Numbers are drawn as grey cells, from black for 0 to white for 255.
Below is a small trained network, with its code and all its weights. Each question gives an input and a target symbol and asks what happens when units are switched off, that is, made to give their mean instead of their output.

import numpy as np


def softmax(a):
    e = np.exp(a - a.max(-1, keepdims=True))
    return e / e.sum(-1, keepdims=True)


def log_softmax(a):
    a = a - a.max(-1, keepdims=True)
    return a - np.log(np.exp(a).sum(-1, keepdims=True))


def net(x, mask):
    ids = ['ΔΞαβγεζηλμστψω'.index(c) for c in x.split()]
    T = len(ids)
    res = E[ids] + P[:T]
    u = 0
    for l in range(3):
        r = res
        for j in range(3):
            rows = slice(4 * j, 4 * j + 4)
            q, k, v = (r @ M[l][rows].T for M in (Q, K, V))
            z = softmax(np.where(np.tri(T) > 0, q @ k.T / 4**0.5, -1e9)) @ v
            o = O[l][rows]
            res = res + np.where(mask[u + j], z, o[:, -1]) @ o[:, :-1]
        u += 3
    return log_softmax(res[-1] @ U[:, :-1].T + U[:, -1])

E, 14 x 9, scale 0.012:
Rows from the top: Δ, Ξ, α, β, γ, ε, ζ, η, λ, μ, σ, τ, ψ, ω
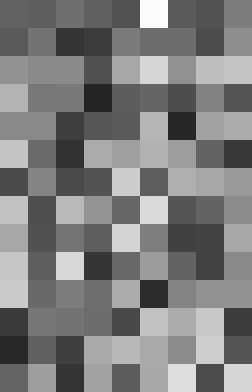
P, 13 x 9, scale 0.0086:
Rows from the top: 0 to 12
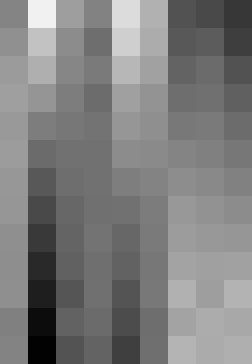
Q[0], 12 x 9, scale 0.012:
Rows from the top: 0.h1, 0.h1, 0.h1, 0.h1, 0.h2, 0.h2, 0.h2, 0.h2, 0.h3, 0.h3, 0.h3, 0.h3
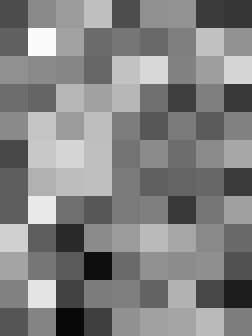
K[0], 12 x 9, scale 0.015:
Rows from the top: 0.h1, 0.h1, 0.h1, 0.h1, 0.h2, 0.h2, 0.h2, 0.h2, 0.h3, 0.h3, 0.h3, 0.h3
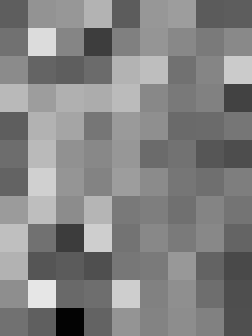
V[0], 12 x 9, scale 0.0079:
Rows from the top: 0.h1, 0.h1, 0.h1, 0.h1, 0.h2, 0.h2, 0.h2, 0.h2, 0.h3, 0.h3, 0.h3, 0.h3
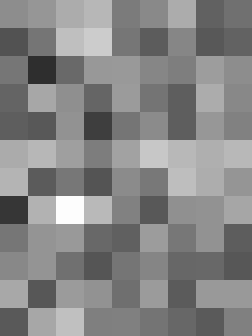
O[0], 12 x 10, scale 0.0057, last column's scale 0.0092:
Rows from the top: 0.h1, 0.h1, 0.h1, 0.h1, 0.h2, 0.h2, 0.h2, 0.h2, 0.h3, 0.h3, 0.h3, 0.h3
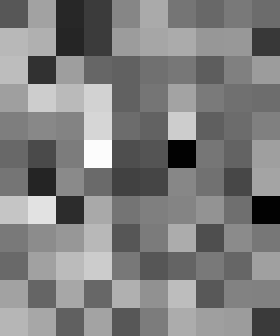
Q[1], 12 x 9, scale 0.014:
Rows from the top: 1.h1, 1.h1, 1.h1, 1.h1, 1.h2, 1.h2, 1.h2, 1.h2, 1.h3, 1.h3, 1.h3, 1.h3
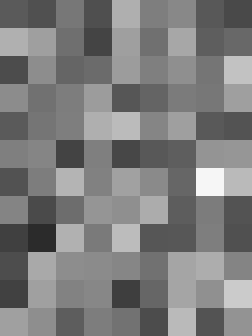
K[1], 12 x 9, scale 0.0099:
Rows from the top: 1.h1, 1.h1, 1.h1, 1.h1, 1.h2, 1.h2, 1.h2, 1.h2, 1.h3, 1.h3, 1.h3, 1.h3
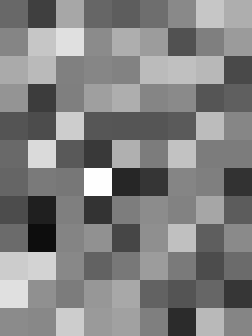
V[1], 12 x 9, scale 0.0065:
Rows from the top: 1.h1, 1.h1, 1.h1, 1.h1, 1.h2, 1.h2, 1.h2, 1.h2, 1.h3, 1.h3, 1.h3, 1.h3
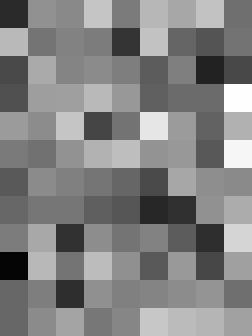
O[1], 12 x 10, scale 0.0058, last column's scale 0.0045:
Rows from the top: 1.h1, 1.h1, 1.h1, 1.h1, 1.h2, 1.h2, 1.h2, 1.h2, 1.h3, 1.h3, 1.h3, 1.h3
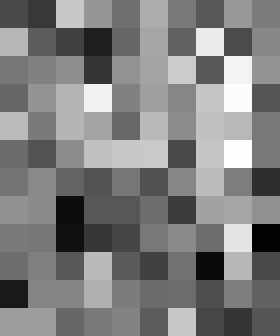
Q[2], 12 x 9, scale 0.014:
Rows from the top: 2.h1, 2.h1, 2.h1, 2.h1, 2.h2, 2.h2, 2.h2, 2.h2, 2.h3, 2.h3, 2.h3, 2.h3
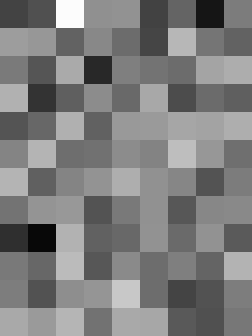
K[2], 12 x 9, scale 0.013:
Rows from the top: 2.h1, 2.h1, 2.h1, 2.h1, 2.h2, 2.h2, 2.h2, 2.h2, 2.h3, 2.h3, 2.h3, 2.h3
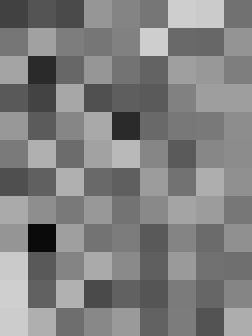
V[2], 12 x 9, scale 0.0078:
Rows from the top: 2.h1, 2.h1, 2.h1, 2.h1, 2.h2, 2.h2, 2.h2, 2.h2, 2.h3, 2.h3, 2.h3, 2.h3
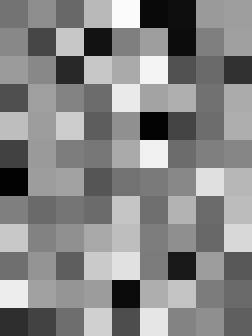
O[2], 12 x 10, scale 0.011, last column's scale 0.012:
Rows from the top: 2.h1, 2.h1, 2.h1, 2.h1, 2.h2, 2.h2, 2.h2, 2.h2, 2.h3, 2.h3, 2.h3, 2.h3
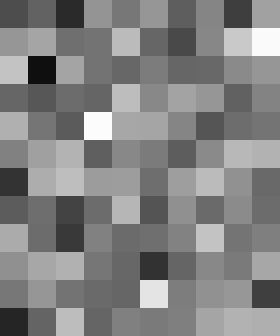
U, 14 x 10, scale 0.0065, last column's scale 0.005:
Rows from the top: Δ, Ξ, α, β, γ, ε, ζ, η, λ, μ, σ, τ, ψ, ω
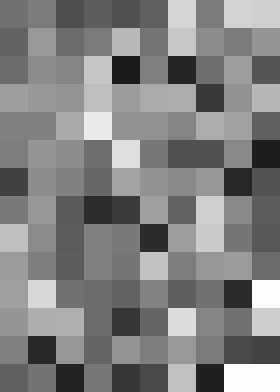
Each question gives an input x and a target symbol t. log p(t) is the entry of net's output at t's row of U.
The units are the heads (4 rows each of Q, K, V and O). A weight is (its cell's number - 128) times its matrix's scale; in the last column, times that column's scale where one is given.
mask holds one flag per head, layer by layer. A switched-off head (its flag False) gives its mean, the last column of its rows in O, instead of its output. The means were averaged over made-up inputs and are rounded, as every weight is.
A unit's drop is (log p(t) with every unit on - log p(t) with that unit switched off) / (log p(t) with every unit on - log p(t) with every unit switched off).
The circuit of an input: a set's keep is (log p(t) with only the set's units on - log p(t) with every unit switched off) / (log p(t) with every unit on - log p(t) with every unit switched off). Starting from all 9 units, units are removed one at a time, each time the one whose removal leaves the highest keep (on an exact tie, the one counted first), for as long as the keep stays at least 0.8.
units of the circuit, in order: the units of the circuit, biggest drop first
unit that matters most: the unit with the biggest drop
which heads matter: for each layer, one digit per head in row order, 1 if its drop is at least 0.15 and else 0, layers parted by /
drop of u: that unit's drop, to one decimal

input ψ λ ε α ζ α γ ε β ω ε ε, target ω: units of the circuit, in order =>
1.h3
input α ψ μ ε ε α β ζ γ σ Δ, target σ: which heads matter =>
000 / 100 / 101
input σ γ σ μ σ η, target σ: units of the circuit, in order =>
2.h1, 2.h3, 1.h1
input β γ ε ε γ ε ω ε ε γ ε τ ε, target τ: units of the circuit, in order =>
2.h1, 2.h2
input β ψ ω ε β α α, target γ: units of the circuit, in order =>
0.h1, 2.h2
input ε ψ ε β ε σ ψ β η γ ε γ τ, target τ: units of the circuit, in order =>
2.h1, 0.h2
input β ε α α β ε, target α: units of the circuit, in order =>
0.h2, 2.h1, 1.h2
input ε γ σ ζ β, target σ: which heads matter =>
000 / 000 / 101
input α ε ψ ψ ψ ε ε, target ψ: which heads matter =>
010 / 000 / 100
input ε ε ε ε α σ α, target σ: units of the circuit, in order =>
2.h3, 2.h1, 1.h1
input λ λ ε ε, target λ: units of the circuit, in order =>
2.h3, 1.h1
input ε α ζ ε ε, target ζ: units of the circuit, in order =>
2.h1, 0.h1, 1.h1
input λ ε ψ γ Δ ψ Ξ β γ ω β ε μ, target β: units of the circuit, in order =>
2.h3, 2.h1, 2.h2, 0.h2
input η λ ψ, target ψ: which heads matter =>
000 / 000 / 100
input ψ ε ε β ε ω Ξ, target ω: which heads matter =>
000 / 001 / 000
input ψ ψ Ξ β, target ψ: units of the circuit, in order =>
2.h1
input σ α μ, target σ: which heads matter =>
010 / 100 / 001
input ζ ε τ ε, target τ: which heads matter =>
000 / 010 / 110
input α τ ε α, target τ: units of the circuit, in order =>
2.h1, 1.h2, 0.h3
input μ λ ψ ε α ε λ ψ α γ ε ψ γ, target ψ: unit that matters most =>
0.h2
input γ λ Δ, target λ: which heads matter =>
000 / 000 / 001
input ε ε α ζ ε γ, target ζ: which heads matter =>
100 / 110 / 100
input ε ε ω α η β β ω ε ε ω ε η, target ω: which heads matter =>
100 / 001 / 110
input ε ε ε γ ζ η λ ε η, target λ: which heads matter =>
100 / 101 / 101
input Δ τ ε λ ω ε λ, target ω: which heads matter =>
000 / 001 / 000
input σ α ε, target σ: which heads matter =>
010 / 000 / 001
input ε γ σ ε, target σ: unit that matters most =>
2.h3
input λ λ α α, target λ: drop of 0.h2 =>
0.0
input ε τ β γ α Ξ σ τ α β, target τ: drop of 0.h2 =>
0.1
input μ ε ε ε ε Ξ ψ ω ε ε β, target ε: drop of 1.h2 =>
-0.1
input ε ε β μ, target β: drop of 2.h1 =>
0.2
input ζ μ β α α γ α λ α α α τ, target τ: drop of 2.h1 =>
0.9
